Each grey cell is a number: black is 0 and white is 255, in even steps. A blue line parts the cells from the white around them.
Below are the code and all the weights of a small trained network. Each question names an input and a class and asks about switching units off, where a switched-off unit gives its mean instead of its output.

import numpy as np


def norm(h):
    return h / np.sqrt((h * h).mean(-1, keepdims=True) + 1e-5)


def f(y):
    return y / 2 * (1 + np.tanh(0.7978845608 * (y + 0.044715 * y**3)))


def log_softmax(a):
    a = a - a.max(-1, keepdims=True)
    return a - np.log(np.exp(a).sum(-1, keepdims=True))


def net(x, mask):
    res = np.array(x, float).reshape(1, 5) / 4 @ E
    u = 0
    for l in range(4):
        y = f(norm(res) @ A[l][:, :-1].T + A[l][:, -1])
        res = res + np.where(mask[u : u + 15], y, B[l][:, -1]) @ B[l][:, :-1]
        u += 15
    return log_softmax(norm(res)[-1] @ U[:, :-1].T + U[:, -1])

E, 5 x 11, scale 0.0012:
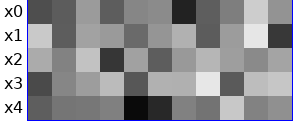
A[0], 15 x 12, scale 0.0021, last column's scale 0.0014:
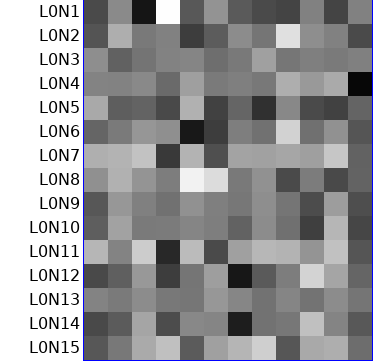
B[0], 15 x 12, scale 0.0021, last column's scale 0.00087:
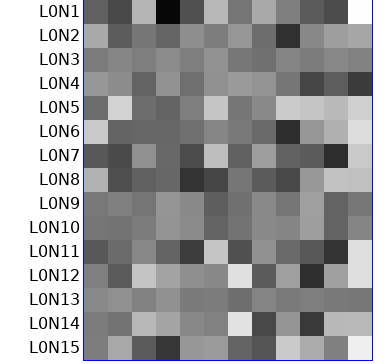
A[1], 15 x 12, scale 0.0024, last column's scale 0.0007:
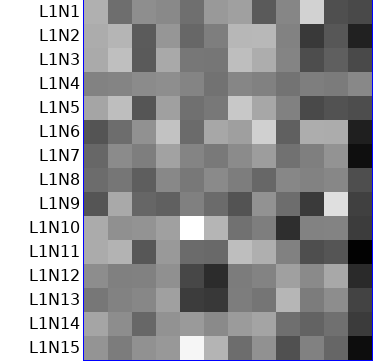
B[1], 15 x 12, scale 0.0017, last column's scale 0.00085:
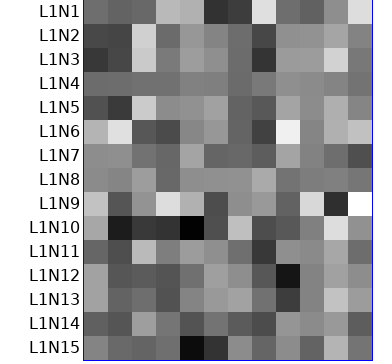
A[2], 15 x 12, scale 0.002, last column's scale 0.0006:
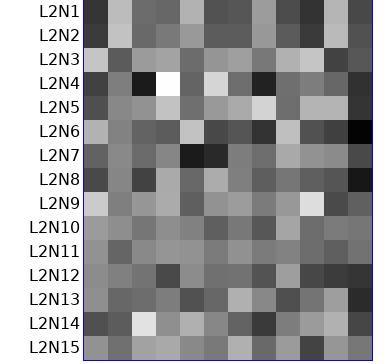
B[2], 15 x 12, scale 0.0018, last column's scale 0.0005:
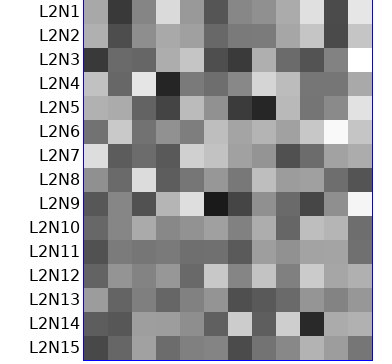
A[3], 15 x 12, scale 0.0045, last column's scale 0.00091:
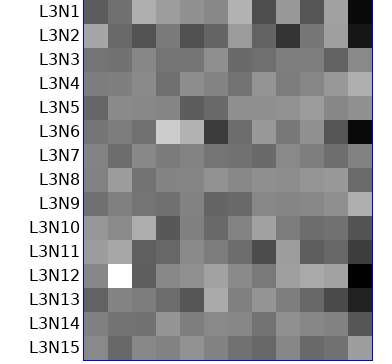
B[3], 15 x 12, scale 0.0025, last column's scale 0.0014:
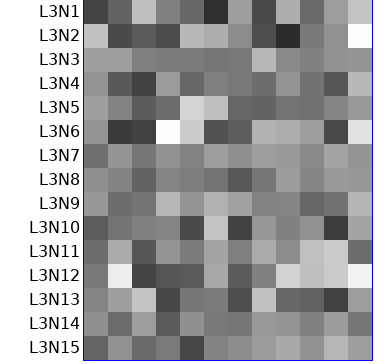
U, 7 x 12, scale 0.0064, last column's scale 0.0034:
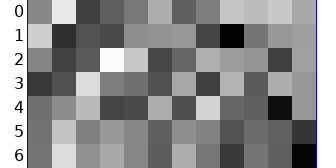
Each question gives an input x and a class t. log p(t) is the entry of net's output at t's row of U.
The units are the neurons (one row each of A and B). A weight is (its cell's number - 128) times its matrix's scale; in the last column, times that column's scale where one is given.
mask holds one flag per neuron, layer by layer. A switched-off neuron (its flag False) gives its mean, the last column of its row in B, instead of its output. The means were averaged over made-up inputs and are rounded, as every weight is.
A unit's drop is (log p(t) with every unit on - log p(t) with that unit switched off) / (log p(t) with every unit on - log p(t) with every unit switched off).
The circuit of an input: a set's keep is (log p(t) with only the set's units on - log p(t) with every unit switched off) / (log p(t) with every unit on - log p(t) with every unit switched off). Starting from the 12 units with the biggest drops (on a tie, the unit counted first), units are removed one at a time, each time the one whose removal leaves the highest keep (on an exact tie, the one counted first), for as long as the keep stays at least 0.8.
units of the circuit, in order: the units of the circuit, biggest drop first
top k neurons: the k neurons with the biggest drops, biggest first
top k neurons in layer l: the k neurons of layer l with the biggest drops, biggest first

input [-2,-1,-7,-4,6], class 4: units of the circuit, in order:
[L0N1, L3N13]
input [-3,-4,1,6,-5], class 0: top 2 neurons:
[L1N6, L0N6]
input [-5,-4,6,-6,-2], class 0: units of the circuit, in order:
[L0N5, L2N6, L3N12]
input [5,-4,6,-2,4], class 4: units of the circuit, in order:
[L0N11, L0N7, L3N10]
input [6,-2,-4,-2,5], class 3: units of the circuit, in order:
[L0N12, L0N14]
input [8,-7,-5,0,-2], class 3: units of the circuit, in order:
[L0N12, L0N14]
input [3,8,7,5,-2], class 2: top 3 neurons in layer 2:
[L2N9, L2N3, L2N4]
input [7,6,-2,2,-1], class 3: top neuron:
[L0N12]
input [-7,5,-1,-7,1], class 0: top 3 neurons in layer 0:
[L0N5, L0N12, L0N14]
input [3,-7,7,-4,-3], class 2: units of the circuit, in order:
[L0N1, L2N1, L1N9, L3N6]
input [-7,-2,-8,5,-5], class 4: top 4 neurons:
[L0N1, L0N12, L0N14, L2N4]
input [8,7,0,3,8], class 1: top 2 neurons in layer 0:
[L0N6, L0N2]
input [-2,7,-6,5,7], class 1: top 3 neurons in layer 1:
[L1N9, L1N13, L1N12]
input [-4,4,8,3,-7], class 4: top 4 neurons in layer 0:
[L0N11, L0N7, L0N6, L0N2]
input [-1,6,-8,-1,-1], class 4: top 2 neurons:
[L0N1, L1N9]
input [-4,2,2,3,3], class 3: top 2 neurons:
[L0N8, L0N5]
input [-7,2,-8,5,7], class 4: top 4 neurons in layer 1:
[L1N10, L1N15, L1N9, L1N5]
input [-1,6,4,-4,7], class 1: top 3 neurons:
[L1N9, L0N6, L1N12]
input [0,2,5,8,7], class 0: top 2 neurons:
[L1N6, L0N8]
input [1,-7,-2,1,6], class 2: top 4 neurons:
[L1N10, L0N8, L2N1, L3N6]
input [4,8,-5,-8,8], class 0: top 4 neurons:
[L0N5, L1N9, L0N8, L1N10]
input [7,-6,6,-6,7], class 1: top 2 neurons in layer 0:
[L0N6, L0N15]
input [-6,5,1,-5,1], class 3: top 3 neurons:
[L0N15, L1N5, L1N3]
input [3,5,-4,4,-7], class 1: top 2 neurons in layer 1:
[L1N10, L1N9]
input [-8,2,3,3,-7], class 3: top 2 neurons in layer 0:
[L0N6, L0N2]
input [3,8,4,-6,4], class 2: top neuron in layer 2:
[L2N3]
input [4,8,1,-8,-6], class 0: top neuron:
[L0N5]
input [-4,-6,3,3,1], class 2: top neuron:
[L0N12]
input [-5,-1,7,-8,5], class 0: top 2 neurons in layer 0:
[L0N5, L0N1]
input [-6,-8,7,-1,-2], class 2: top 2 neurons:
[L0N1, L2N1]
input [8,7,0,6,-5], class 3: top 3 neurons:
[L0N12, L0N14, L1N9]
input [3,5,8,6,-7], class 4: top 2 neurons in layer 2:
[L2N6, L2N7]
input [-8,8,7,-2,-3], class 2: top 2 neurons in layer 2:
[L2N3, L2N9]
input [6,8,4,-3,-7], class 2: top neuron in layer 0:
[L0N6]
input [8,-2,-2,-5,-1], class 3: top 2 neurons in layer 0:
[L0N12, L0N14]
